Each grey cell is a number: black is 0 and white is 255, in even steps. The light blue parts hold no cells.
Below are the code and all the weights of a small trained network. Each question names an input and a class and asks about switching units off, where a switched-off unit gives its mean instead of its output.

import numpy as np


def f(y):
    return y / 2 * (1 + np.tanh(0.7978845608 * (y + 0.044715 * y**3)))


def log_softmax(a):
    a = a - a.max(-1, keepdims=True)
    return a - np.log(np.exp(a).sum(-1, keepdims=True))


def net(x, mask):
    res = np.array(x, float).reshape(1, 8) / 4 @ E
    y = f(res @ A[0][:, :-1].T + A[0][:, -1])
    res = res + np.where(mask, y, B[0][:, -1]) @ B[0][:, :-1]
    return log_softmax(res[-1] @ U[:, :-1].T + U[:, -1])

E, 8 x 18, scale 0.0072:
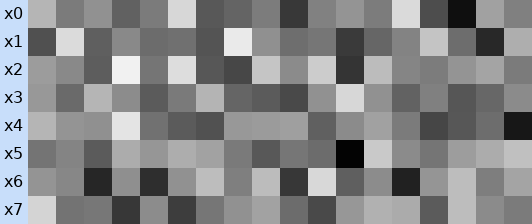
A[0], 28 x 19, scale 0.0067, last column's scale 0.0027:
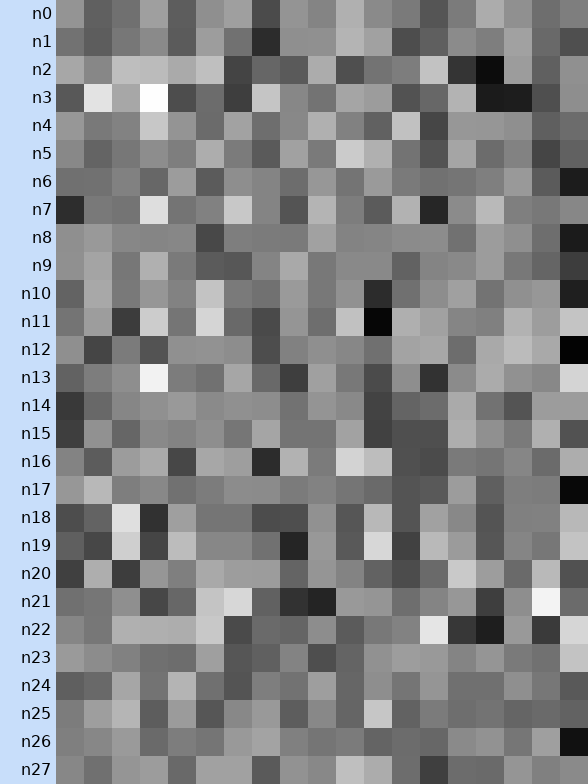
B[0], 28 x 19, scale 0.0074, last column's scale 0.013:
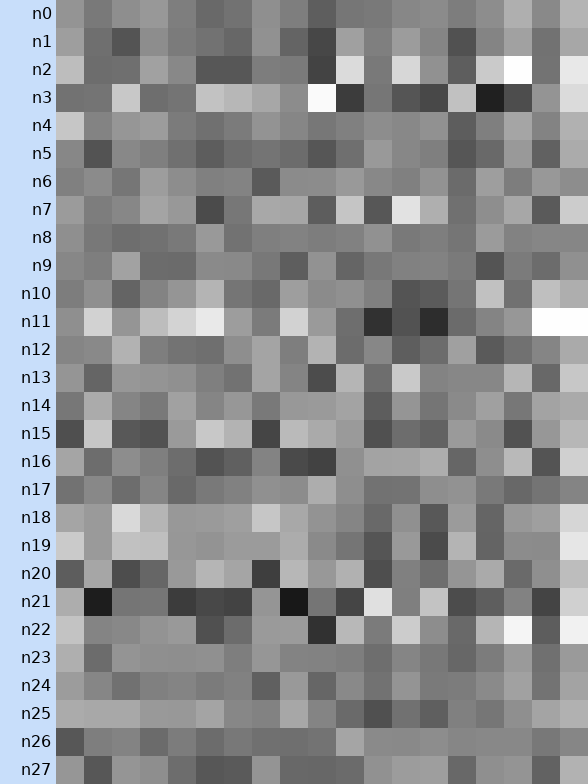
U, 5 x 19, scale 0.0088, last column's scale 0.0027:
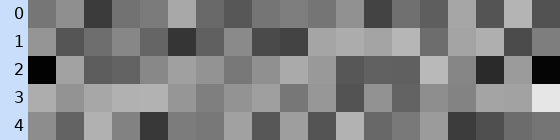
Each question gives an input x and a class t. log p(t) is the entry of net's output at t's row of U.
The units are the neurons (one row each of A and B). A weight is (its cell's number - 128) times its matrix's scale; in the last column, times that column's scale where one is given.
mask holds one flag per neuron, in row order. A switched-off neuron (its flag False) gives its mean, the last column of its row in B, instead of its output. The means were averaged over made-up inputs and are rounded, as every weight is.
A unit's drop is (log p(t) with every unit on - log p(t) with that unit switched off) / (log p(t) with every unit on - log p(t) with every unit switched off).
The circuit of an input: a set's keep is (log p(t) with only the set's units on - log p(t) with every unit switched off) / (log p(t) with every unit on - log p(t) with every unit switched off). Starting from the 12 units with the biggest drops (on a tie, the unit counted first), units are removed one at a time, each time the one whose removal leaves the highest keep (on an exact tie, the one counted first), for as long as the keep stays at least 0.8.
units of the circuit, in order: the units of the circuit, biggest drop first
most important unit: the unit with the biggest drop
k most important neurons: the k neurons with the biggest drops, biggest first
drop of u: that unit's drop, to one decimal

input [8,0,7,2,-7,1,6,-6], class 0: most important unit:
n11
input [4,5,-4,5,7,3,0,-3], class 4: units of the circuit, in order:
(n3, n11)
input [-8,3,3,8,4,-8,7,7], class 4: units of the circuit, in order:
(n3, n2, n22, n9)
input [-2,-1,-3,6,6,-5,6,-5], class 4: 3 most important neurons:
(n3, n2, n22)
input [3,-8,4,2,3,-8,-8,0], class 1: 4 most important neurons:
(n11, n2, n22, n16)
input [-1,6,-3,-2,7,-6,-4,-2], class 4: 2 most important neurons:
(n3, n11)
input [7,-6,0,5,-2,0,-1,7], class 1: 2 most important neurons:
(n11, n21)
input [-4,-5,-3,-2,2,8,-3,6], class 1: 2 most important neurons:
(n11, n3)
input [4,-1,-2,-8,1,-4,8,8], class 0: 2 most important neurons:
(n22, n2)
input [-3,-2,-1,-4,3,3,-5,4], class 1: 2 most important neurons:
(n11, n3)
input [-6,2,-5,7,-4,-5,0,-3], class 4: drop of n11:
0.5
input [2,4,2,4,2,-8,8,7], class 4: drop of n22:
0.2
